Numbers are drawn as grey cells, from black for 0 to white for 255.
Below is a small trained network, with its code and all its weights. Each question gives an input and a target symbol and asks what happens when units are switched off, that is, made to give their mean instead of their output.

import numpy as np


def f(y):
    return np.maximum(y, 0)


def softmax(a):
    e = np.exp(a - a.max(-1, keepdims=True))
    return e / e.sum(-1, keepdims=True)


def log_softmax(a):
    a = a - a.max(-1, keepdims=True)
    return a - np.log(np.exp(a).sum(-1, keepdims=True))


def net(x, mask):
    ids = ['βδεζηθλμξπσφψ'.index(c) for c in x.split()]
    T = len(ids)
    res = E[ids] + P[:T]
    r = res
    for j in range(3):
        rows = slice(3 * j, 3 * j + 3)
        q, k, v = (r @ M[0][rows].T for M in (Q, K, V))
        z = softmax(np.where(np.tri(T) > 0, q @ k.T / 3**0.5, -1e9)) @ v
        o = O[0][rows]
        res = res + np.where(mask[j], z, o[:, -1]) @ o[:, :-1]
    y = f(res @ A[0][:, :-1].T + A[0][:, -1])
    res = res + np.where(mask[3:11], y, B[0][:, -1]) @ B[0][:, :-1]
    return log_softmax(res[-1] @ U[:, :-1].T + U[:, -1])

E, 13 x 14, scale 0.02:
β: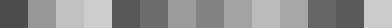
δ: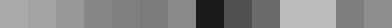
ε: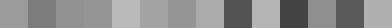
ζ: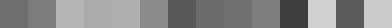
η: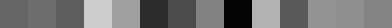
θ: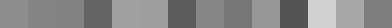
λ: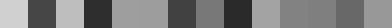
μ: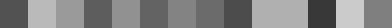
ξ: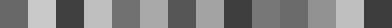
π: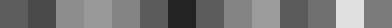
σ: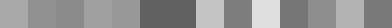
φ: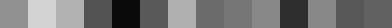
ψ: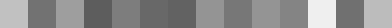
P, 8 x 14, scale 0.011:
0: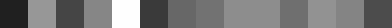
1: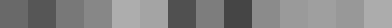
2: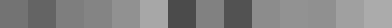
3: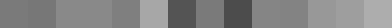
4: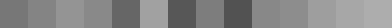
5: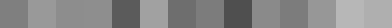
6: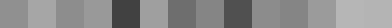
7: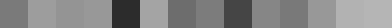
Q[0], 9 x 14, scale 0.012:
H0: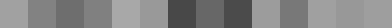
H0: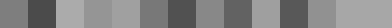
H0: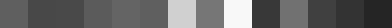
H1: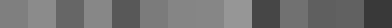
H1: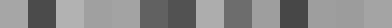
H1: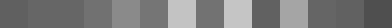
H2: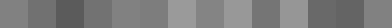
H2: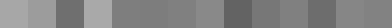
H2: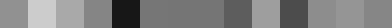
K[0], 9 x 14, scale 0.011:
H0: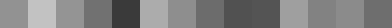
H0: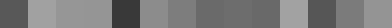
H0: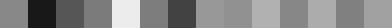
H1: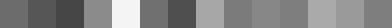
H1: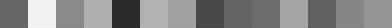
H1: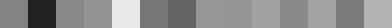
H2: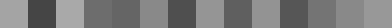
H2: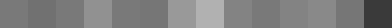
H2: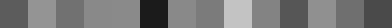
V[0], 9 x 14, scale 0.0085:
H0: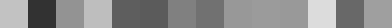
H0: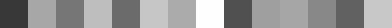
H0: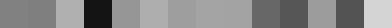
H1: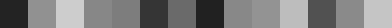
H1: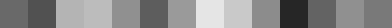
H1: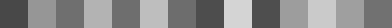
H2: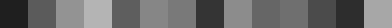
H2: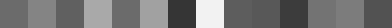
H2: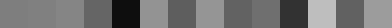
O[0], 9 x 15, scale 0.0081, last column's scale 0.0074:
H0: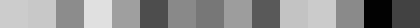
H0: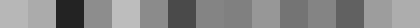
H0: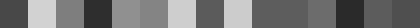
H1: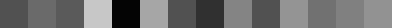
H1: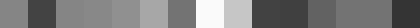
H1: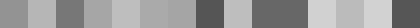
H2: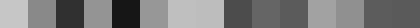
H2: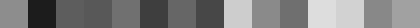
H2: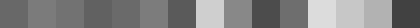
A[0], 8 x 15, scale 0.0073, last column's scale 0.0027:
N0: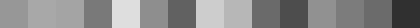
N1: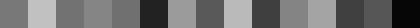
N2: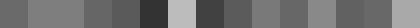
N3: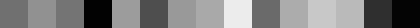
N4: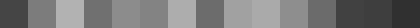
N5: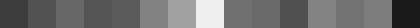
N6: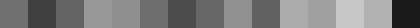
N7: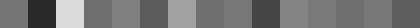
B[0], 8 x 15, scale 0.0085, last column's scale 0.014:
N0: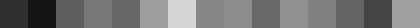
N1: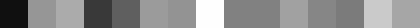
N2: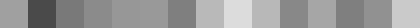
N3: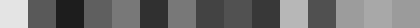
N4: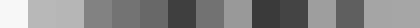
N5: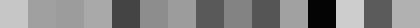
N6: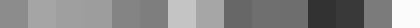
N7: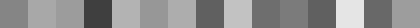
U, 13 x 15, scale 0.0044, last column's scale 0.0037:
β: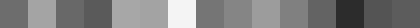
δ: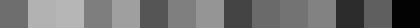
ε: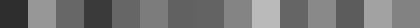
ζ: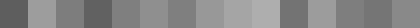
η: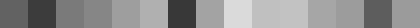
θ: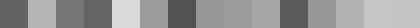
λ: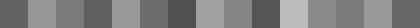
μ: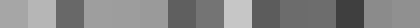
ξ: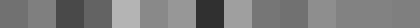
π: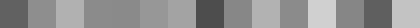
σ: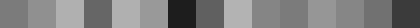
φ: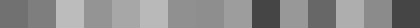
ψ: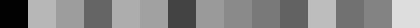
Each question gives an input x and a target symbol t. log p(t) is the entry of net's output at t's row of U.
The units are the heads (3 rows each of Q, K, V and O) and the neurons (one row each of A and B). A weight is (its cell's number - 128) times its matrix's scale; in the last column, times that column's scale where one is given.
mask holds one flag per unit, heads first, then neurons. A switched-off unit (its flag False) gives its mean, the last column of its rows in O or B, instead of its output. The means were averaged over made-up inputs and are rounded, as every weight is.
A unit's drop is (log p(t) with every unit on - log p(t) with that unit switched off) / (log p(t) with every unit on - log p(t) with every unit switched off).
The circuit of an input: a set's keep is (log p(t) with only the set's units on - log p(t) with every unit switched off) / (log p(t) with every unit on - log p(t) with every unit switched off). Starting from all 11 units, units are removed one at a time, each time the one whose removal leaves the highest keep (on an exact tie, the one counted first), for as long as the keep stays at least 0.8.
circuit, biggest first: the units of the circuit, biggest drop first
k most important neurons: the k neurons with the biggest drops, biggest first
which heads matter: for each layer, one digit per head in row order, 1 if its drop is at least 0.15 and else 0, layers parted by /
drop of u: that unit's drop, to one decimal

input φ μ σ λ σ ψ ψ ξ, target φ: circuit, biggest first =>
(N5 H2 H0)
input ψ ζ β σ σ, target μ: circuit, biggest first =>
(H1 H0)
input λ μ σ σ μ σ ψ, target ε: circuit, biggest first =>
(H0 H1)
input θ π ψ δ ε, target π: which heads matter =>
110
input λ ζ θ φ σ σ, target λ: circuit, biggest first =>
(H2 N3 H0 H1)
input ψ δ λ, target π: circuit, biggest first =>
(H1 H0)
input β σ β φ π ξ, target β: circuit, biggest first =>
(H2)
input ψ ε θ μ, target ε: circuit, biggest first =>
(H1 H0)
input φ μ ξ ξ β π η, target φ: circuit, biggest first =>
(N5 H0 H2 H1)
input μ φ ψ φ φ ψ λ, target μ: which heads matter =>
101
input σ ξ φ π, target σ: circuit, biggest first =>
(H2 H0 N4 H1)
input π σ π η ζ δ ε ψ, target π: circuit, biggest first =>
(H1 H0)
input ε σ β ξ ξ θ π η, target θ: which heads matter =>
110
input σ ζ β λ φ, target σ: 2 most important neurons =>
(N4 N6)
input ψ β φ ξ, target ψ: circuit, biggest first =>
(H2 H0 N5)
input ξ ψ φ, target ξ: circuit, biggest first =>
(H2 N3 H1)
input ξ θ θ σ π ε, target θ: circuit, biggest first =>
(H0 H1)
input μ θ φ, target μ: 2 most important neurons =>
(N4 N2)
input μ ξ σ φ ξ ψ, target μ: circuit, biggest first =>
(H2 N4 H0)
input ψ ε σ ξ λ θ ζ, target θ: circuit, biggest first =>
(H1)
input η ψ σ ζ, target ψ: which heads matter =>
100
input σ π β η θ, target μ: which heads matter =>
110
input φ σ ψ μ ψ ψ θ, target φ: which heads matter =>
111
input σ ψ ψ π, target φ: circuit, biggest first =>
(H0 N6 H1)
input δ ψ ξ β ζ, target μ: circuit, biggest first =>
(H0 H1)
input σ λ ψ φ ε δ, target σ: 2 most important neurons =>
(N4 N6)
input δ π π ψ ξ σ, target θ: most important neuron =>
(N6)
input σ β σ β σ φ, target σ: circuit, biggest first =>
(H2 N6 N4)
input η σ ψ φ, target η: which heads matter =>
001
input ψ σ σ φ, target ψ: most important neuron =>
(N1)
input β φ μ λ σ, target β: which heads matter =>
101
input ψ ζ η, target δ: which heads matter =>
100
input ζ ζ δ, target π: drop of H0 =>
0.2
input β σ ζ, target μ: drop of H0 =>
0.2
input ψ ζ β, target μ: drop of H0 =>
0.6
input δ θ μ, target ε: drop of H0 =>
0.6
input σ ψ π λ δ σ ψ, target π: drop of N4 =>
0.0
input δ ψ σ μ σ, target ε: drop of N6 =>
0.1
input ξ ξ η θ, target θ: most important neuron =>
(N5)
